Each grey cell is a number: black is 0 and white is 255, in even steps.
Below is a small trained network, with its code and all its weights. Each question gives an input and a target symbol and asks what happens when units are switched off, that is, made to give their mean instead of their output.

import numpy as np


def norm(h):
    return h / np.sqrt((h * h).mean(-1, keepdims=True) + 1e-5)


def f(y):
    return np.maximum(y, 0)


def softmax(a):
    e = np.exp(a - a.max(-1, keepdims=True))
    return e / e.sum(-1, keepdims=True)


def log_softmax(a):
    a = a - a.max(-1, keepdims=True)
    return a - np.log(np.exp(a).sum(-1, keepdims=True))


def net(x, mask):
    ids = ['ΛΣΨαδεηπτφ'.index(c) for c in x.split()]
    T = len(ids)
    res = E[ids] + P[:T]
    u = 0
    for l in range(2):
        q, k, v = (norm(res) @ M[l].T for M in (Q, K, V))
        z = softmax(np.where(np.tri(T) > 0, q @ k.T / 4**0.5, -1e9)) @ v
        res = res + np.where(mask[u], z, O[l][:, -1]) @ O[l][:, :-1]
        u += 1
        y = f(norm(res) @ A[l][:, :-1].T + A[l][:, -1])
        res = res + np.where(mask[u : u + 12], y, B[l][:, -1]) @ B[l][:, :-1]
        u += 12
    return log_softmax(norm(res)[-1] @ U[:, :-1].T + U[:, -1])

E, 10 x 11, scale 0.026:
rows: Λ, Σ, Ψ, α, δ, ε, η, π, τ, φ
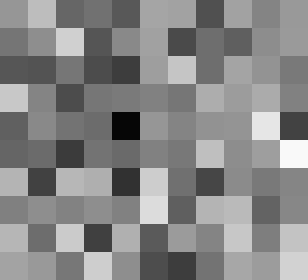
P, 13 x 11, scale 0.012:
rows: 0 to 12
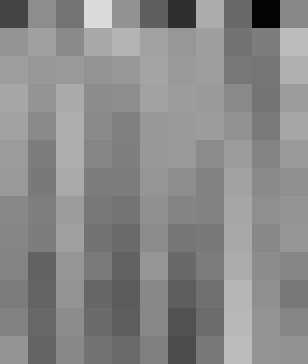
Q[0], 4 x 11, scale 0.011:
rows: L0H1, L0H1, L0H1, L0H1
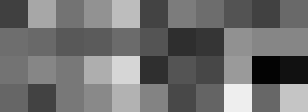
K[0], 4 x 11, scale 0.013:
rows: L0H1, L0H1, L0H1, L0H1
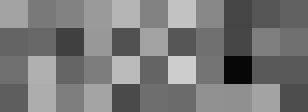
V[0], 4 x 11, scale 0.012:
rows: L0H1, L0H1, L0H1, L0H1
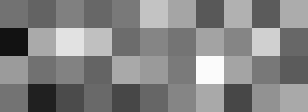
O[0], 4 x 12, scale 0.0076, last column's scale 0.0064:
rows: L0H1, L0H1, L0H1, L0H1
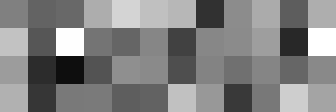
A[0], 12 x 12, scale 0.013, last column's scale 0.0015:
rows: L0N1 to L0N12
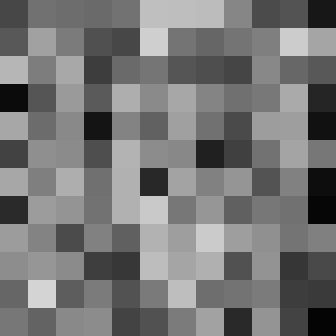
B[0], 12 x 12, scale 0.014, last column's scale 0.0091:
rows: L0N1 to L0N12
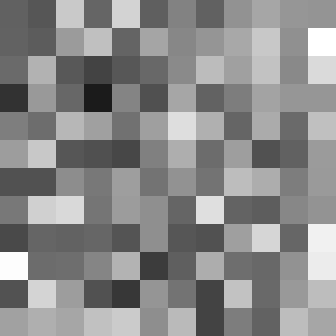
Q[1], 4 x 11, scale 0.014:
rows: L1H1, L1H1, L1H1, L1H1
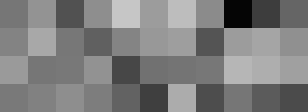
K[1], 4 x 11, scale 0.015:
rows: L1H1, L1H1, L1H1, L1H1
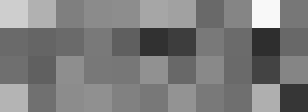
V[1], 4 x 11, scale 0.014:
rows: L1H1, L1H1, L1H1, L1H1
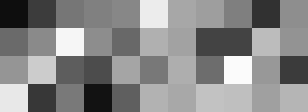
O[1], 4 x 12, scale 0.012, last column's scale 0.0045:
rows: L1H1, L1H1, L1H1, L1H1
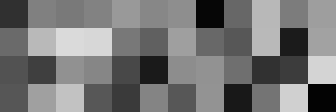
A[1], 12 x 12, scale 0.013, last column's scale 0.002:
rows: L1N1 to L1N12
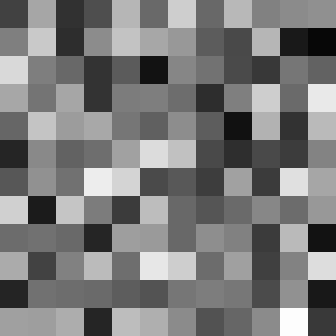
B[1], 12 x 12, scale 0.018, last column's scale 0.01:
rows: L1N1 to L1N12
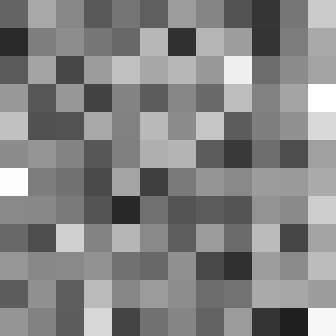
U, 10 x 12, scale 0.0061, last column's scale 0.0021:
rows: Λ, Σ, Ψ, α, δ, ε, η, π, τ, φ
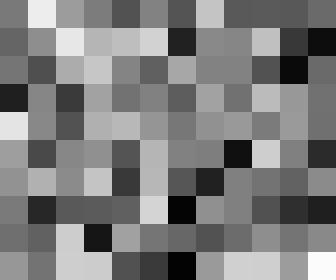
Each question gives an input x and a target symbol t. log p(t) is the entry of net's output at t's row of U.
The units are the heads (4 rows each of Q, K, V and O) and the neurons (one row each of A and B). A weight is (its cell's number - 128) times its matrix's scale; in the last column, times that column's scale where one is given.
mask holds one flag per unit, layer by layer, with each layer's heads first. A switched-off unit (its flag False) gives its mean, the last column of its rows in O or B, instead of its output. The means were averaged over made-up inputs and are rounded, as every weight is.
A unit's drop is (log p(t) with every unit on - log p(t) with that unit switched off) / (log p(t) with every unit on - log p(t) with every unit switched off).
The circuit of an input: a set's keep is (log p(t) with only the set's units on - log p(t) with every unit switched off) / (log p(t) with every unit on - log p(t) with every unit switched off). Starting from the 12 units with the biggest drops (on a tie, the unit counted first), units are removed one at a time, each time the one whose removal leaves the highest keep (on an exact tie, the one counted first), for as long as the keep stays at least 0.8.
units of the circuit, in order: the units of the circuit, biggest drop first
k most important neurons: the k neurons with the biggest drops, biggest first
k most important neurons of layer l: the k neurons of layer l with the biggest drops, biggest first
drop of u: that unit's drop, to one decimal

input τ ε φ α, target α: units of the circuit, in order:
L1H1; L0H1; L1N11; L1N3
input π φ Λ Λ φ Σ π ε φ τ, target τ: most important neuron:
L0N10
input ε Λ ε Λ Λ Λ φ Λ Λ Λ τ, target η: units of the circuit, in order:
L1N12; L1H1
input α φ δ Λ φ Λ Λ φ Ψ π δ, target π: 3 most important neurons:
L1N12; L0N2; L1N9
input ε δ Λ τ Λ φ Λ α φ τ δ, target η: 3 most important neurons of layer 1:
L1N12; L1N7; L1N9
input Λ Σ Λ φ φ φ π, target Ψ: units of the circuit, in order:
L1H1; L0H1
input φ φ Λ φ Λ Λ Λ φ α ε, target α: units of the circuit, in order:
L0H1; L1N4
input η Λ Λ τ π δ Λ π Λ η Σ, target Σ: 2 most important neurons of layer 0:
L0N3; L0N10
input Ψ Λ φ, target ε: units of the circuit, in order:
L1H1; L1N5
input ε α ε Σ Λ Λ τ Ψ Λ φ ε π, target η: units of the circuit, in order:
L1H1; L1N12
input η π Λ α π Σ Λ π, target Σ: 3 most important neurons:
L0N9; L0N10; L0N1
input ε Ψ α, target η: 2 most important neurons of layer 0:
L0N3; L0N2
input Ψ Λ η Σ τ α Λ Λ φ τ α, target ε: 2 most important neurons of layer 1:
L1N5; L1N12
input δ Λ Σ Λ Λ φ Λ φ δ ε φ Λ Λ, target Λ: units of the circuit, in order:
L1H1
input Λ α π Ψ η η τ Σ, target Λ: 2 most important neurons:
L0N6; L0N8
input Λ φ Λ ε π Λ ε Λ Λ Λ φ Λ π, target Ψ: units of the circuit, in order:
L1H1; L0N11
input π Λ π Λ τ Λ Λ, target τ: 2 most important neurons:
L1N12; L1N4
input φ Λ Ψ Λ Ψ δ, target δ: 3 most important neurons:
L0N2; L0N10; L0N12
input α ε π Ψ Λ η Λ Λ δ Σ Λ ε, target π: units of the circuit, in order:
L0H1; L1H1; L1N12
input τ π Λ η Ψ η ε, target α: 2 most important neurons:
L1N11; L0N4
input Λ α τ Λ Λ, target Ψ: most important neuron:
L1N8
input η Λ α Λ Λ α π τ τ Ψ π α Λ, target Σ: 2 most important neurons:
L1N2; L0N10
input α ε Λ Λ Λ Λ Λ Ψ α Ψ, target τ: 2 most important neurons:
L0N1; L0N4
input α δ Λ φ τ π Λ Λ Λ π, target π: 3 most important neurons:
L1N12; L0N2; L1N9
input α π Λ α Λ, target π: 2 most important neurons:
L1N9; L1N12
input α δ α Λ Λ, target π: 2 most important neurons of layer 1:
L1N12; L1N9
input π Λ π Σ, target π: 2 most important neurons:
L1N2; L0N3
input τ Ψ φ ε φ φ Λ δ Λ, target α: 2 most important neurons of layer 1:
L1N3; L1N11
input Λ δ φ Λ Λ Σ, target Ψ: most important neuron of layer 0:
L0N9
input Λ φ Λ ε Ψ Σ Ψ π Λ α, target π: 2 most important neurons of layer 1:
L1N2; L1N12
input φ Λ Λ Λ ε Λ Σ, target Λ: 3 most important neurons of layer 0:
L0N6; L0N4; L0N8
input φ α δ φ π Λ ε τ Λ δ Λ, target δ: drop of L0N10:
0.2
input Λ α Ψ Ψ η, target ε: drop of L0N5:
-0.2
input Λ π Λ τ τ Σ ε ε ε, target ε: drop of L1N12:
0.2
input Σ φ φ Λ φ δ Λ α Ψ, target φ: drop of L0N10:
0.3
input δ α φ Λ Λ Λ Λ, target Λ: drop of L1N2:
0.0
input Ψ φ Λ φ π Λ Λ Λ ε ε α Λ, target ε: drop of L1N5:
0.2
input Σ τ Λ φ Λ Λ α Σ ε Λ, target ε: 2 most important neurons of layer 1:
L1N10; L1N12
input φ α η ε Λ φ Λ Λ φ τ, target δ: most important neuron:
L0N2
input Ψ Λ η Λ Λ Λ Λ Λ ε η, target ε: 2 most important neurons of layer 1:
L1N5; L1N12
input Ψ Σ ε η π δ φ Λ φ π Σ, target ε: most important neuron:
L1N5
